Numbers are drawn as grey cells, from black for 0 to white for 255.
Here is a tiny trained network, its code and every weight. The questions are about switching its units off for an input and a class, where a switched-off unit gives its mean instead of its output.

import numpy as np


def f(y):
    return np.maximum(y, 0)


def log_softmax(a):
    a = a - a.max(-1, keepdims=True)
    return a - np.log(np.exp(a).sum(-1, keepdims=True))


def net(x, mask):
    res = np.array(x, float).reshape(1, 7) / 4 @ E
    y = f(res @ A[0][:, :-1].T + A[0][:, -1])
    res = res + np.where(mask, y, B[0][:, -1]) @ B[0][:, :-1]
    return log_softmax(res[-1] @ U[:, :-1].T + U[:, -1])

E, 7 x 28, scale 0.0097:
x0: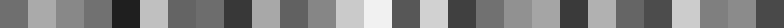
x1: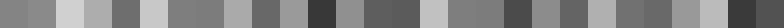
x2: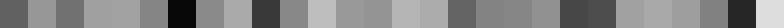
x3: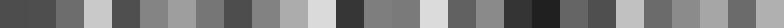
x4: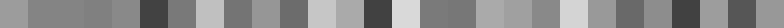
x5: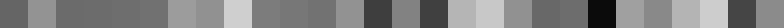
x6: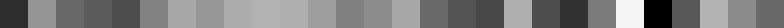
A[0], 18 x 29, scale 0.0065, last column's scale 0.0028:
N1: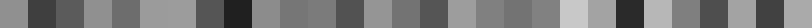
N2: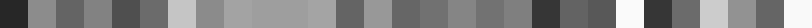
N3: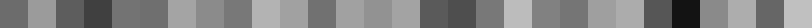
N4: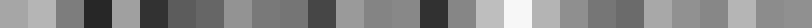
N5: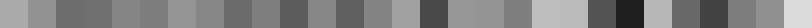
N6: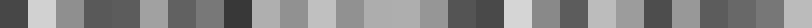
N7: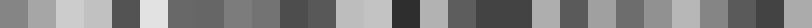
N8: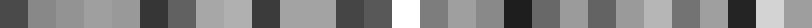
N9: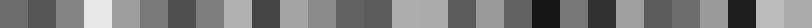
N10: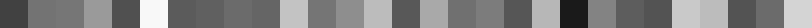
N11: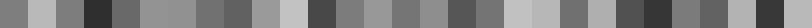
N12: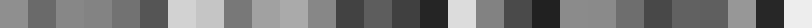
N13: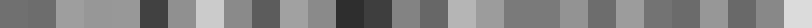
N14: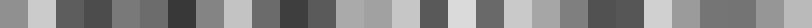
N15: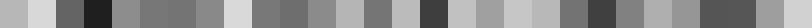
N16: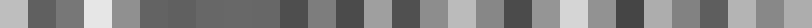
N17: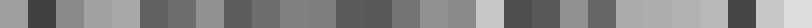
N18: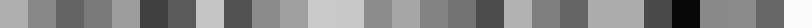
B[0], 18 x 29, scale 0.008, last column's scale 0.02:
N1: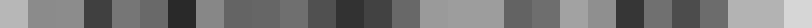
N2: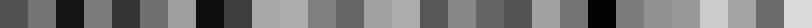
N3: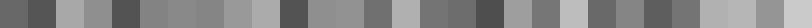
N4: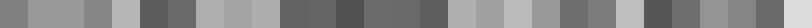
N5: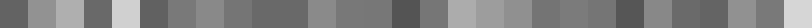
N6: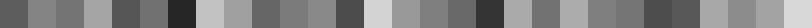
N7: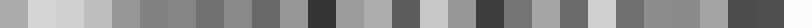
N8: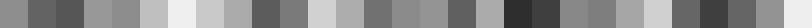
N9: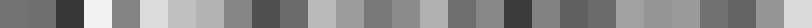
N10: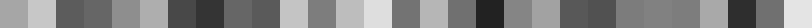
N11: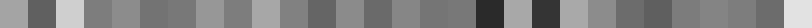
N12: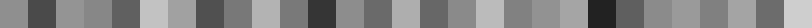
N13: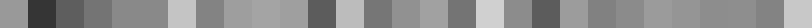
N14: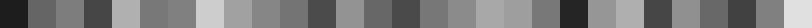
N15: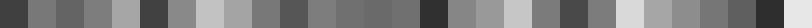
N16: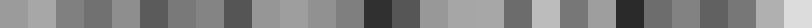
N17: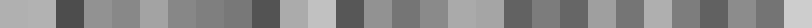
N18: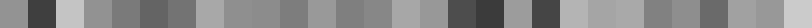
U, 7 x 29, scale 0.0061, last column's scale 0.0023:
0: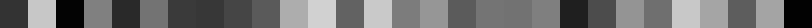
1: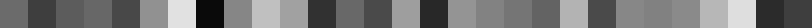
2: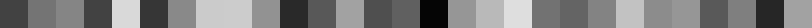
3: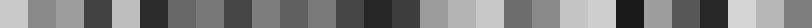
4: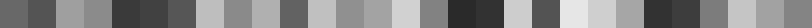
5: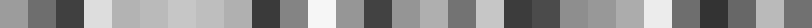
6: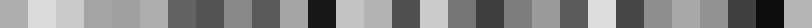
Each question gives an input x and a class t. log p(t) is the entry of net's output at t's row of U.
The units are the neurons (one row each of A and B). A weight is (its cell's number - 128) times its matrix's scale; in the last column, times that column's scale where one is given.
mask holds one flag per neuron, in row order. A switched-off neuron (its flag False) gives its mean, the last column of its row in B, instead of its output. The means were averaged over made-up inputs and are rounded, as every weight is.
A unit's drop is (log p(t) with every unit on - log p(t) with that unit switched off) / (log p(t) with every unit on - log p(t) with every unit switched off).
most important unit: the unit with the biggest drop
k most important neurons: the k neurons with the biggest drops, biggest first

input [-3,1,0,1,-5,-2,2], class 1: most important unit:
N6
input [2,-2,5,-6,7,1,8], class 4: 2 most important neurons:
[N18, N6]
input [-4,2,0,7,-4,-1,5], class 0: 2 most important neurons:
[N2, N9]
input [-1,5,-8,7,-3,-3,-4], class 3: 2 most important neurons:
[N1, N16]
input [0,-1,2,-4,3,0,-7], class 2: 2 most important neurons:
[N15, N14]
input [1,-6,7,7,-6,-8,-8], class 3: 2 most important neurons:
[N16, N1]
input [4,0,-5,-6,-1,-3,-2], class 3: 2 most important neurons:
[N1, N10]
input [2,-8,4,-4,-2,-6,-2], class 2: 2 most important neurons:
[N14, N4]
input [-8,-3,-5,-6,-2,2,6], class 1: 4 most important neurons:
[N12, N2, N3, N13]
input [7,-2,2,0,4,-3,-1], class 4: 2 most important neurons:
[N6, N18]
